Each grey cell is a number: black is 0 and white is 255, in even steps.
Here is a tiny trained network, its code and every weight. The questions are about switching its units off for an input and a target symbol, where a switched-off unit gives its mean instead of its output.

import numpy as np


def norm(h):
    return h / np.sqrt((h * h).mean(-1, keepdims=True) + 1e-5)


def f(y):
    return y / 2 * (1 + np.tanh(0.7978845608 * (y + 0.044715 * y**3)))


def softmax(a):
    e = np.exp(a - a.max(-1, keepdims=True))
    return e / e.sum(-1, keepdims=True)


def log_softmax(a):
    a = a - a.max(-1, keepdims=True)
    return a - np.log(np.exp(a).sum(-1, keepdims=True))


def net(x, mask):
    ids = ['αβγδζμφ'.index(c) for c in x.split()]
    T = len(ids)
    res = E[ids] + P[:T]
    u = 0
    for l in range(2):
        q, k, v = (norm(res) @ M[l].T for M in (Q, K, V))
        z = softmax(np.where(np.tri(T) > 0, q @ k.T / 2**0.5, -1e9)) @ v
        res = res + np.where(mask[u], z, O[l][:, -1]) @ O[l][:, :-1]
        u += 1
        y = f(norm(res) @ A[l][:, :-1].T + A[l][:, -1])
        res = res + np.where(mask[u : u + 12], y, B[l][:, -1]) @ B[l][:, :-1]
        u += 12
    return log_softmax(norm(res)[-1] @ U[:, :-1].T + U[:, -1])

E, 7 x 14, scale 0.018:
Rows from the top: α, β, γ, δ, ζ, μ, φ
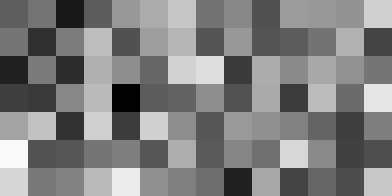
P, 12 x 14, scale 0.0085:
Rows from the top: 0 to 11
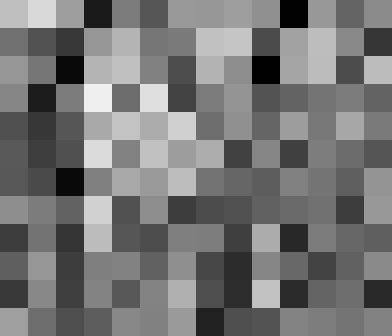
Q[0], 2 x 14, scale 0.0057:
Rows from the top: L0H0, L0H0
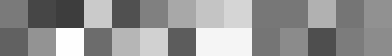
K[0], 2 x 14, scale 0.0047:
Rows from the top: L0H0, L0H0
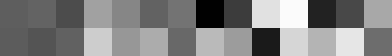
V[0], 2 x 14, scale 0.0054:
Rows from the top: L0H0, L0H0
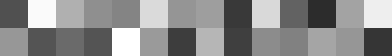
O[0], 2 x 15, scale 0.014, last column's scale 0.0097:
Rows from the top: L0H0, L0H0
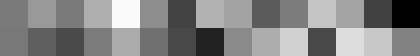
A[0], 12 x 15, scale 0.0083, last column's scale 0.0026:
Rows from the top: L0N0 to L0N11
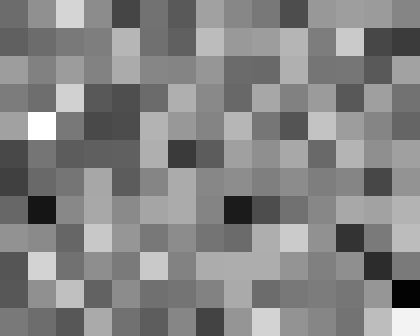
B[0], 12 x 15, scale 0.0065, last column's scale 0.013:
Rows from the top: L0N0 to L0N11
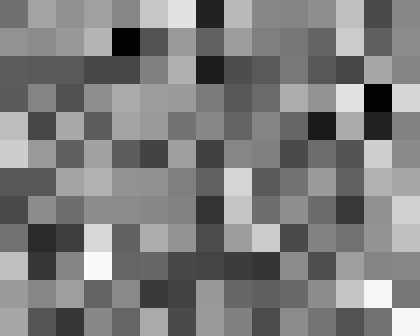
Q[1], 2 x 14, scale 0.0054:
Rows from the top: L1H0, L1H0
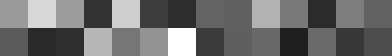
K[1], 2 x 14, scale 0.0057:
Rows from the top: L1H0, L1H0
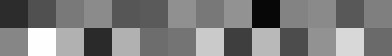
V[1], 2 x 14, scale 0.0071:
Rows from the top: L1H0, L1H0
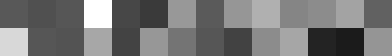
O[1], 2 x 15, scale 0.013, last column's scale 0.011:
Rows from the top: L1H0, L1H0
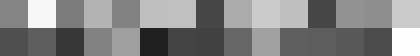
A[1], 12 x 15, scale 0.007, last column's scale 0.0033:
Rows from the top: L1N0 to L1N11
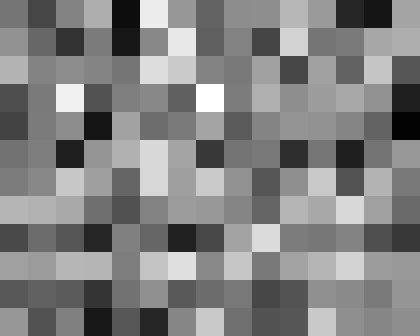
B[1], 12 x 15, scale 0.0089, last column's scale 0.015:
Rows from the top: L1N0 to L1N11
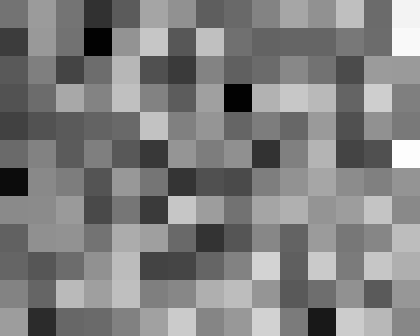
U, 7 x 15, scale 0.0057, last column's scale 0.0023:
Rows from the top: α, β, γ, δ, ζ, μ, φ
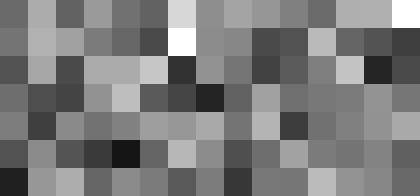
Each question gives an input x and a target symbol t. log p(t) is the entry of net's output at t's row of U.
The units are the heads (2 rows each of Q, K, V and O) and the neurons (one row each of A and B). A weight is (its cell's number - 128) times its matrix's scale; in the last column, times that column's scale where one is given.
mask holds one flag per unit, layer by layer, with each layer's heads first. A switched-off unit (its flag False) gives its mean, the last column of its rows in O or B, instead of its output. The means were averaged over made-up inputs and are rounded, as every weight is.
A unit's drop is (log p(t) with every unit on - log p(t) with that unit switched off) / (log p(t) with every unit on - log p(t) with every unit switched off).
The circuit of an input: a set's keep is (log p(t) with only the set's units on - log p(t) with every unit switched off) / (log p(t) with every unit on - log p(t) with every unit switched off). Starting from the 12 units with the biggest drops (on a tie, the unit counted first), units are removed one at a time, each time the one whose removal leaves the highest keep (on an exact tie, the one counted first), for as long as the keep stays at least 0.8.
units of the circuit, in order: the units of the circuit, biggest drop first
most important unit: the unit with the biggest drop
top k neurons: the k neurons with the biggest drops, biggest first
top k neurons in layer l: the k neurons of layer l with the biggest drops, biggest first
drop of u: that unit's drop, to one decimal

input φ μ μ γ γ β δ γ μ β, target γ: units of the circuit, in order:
(L0H0)
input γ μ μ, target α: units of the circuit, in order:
(L1H0 L0H0)
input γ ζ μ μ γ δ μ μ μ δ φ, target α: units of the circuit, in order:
(L1H0 L0H0 L0N11)
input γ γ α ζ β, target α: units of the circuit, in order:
(L1H0 L0H0 L0N1)
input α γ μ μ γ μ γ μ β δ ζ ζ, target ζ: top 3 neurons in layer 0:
(L0N4 L0N3 L0N8)
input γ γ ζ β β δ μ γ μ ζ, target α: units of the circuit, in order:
(L1H0 L0H0 L0N1)
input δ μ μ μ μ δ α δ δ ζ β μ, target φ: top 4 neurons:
(L1N6 L0N11 L1N9 L0N0)
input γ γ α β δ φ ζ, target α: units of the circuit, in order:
(L1H0 L0H0 L0N11)
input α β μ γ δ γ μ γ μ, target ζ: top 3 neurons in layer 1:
(L1N11 L1N5 L1N10)
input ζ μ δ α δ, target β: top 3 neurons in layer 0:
(L0N9 L0N4 L0N3)
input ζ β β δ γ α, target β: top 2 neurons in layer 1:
(L1N1 L1N5)
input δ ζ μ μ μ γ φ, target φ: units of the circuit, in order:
(L0H0 L1H0 L1N6 L0N11)
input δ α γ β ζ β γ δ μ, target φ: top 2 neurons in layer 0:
(L0N11 L0N0)
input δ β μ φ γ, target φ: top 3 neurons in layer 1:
(L1N6 L1N9 L1N1)
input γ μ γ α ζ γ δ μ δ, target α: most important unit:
L1H0
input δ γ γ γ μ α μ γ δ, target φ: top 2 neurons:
(L1N6 L1N9)
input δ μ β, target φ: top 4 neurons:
(L1N6 L1N9 L0N8 L0N11)
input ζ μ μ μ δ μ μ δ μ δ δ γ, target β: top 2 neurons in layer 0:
(L0N9 L0N11)
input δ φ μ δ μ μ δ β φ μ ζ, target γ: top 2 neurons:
(L0N9 L0N4)
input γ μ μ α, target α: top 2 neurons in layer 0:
(L0N1 L0N11)
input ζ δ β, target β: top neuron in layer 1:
(L1N1)
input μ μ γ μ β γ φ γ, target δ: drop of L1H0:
0.5
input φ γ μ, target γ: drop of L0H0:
1.0
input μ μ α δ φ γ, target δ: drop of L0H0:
0.3
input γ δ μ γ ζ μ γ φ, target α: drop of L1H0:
0.9
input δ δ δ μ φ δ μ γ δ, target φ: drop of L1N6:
0.2
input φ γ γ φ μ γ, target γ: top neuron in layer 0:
(L0N9)
